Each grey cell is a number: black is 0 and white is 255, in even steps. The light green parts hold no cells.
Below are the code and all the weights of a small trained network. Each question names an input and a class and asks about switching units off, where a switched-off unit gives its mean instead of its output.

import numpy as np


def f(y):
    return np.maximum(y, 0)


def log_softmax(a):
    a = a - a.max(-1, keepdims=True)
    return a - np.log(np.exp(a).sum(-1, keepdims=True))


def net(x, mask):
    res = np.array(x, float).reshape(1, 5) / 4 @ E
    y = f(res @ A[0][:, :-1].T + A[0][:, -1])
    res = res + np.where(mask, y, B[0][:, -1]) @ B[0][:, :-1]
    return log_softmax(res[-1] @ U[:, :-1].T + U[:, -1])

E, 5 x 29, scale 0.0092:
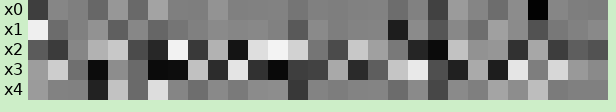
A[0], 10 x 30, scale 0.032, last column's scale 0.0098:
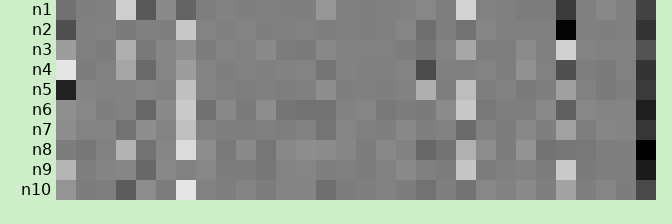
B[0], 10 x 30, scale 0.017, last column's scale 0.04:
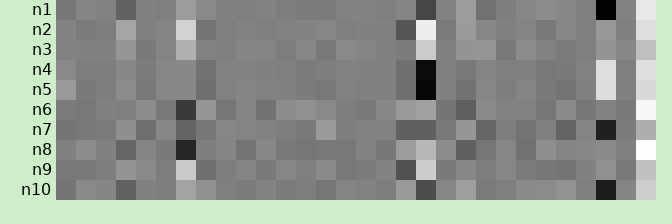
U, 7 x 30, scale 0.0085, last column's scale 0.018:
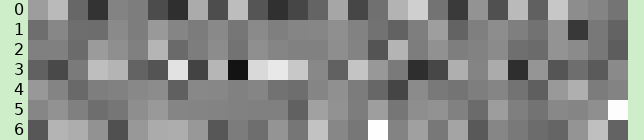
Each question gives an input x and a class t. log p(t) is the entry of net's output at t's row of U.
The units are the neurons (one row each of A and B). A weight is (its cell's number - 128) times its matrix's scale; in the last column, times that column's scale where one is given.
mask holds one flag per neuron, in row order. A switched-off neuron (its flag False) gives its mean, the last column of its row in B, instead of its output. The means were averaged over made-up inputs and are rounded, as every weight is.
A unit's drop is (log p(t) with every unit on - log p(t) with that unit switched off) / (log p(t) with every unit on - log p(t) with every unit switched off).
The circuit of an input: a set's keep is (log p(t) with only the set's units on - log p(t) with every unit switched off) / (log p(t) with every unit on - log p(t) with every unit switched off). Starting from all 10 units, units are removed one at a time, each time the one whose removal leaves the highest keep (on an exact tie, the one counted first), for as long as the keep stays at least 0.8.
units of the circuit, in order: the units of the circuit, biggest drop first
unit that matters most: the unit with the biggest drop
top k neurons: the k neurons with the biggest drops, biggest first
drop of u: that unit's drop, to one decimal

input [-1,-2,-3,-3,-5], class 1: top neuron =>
[n1]
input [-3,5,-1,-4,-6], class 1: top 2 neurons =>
[n1, n5]
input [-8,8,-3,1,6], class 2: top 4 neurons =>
[n9, n3, n5, n1]
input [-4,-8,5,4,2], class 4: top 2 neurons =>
[n6, n8]
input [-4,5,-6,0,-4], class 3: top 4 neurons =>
[n6, n5, n2, n10]
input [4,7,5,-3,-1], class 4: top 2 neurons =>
[n6, n4]
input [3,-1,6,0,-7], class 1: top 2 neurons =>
[n6, n1]
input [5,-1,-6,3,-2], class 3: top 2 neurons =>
[n6, n8]
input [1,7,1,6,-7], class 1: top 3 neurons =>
[n8, n5, n1]
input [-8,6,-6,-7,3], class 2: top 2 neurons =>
[n9, n3]
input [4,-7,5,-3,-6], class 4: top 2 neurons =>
[n5, n6]
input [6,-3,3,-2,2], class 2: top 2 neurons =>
[n6, n2]
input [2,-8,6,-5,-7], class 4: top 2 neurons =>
[n5, n6]
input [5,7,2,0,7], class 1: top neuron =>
[n10]
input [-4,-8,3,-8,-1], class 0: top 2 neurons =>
[n8, n4]
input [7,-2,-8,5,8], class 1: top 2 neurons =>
[n10, n8]
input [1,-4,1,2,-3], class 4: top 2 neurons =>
[n8, n6]
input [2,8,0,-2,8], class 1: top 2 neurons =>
[n10, n5]
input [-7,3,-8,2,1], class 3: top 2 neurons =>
[n6, n2]
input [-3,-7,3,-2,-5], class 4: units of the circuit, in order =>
[n5]
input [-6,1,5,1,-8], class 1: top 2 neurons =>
[n1, n6]
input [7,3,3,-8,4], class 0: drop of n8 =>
1.0
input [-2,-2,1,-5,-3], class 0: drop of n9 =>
0.0
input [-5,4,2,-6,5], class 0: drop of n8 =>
0.9
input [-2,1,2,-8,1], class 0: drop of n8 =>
0.7
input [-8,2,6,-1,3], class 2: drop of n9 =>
0.1
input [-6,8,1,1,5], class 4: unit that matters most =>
n4
